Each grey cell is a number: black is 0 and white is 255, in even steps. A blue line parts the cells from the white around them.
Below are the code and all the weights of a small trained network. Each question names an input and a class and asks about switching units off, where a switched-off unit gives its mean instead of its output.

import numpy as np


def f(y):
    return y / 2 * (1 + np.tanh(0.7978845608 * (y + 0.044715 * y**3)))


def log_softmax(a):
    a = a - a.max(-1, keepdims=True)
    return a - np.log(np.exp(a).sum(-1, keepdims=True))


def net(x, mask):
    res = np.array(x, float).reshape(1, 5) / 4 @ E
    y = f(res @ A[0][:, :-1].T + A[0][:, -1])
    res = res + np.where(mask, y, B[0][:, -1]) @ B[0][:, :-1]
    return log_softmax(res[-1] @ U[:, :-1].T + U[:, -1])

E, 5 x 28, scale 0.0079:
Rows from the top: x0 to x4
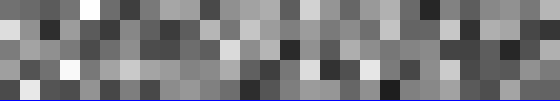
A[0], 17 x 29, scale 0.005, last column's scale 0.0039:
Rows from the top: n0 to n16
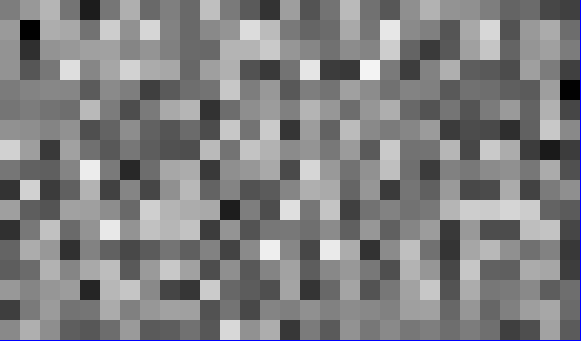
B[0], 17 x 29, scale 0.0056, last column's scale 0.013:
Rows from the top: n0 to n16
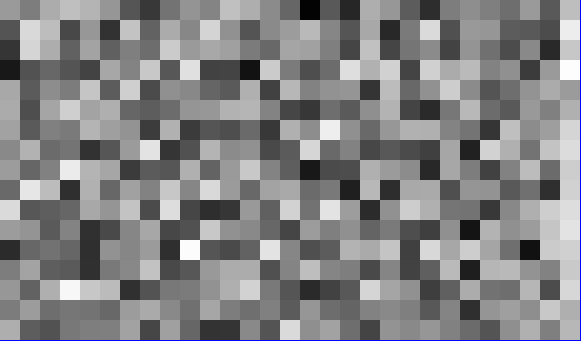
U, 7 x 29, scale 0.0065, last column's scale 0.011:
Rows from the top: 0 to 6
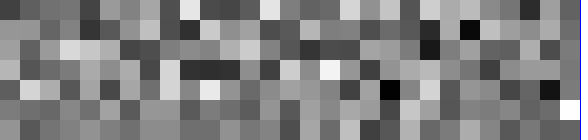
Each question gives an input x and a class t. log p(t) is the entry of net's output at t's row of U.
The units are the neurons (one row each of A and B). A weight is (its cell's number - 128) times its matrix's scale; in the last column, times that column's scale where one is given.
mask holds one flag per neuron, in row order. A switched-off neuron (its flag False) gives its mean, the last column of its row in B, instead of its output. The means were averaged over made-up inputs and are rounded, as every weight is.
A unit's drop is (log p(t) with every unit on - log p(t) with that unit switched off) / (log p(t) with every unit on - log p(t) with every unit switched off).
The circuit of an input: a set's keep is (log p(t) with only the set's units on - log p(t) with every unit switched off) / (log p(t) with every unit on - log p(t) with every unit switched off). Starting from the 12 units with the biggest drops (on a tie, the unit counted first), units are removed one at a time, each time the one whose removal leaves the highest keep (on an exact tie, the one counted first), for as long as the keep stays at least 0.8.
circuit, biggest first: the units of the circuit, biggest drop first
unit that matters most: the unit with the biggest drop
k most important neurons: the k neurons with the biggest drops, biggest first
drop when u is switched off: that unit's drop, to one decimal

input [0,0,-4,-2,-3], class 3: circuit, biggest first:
[n10]
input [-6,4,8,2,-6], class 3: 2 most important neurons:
[n6; n16]
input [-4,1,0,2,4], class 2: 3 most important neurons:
[n1; n0; n2]
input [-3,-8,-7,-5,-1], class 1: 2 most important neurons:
[n13; n11]
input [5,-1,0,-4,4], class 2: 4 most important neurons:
[n3; n1; n8; n5]
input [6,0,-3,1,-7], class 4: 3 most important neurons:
[n1; n2; n14]
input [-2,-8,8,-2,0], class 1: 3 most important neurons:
[n11; n13; n10]
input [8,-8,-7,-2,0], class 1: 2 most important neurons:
[n13; n11]
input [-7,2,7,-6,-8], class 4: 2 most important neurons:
[n1; n3]
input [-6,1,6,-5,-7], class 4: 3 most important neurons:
[n1; n3; n8]
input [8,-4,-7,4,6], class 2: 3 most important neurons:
[n8; n5; n6]
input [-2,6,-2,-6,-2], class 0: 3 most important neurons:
[n12; n11; n13]
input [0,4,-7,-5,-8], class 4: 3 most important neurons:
[n1; n2; n6]
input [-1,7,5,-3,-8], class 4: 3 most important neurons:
[n1; n2; n11]
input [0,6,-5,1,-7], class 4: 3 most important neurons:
[n1; n2; n11]
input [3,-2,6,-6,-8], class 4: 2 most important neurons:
[n1; n2]
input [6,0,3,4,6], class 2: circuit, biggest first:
[n8]
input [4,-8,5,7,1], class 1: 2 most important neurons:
[n11; n12]
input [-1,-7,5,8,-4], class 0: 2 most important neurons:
[n3; n7]
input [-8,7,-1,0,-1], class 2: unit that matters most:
n14
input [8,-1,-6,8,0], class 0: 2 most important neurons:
[n3; n14]
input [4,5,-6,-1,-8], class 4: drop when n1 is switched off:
0.8
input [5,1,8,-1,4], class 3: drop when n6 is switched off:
0.3
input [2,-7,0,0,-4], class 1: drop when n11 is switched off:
0.1
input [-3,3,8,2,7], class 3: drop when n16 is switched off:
0.2
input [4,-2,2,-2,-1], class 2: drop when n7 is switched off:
0.2
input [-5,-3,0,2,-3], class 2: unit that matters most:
n14
